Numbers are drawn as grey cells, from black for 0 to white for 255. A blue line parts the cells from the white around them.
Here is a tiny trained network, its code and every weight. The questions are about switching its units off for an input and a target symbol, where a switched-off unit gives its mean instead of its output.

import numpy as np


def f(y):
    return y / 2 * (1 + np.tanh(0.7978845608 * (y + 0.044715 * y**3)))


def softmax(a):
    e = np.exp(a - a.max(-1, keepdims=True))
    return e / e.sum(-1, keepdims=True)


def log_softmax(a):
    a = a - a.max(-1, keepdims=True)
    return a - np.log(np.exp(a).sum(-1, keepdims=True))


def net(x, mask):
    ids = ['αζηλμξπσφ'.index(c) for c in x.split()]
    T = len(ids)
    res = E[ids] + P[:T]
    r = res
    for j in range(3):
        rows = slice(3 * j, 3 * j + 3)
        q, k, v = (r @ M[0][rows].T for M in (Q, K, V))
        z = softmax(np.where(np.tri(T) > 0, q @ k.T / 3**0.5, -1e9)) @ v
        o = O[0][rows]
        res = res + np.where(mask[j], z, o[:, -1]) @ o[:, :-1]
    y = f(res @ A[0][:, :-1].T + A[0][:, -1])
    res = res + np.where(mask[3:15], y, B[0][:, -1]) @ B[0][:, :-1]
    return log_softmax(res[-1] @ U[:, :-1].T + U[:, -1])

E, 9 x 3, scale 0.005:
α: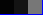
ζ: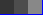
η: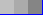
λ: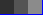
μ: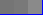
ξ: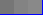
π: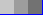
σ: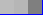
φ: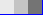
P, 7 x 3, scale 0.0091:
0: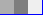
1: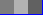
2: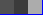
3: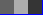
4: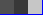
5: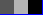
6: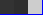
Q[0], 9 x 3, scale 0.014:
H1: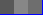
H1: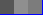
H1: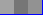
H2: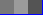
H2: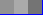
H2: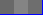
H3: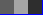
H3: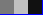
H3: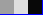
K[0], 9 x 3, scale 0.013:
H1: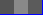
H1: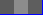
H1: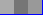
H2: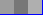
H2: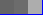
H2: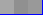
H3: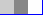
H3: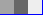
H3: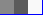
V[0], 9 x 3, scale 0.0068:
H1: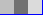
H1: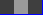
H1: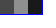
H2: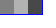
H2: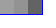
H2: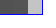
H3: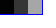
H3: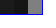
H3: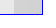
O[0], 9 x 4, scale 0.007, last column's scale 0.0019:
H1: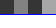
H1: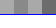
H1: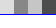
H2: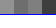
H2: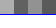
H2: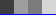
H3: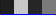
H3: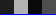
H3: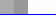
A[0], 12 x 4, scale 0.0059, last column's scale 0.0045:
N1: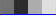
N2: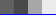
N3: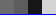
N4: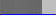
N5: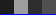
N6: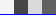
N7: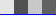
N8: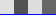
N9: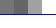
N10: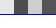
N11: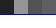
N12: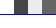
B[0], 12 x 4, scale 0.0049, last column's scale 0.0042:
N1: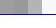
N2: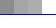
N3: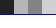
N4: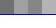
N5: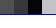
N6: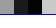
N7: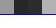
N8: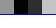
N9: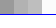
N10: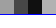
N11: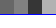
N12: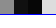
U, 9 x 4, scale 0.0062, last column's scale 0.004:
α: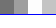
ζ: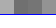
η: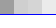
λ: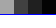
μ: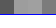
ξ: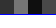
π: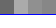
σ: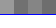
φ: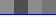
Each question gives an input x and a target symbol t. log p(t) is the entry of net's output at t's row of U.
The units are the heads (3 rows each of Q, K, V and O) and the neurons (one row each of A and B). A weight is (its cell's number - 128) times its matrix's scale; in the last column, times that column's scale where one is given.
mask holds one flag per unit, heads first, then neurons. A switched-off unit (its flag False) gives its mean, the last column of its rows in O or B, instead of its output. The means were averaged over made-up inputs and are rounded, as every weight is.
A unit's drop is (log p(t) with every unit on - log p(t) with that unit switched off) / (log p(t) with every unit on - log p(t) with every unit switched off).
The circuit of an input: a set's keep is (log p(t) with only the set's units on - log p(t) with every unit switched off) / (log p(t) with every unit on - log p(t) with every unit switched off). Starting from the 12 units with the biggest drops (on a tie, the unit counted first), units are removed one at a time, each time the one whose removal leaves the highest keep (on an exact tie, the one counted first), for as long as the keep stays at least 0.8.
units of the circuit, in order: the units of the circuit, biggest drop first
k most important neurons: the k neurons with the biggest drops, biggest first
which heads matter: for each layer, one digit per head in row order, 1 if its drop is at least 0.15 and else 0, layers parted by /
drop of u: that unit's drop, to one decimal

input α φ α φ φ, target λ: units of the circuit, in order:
(H3; N12; N6; N8)
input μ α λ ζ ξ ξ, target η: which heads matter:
100
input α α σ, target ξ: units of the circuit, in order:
(H3)
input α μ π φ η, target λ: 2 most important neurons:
(N12; N6)
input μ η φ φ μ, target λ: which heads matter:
011
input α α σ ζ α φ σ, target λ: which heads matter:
101
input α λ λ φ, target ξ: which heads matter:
001
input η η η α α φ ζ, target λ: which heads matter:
111
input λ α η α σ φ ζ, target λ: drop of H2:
0.2
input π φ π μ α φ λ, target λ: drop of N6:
0.2
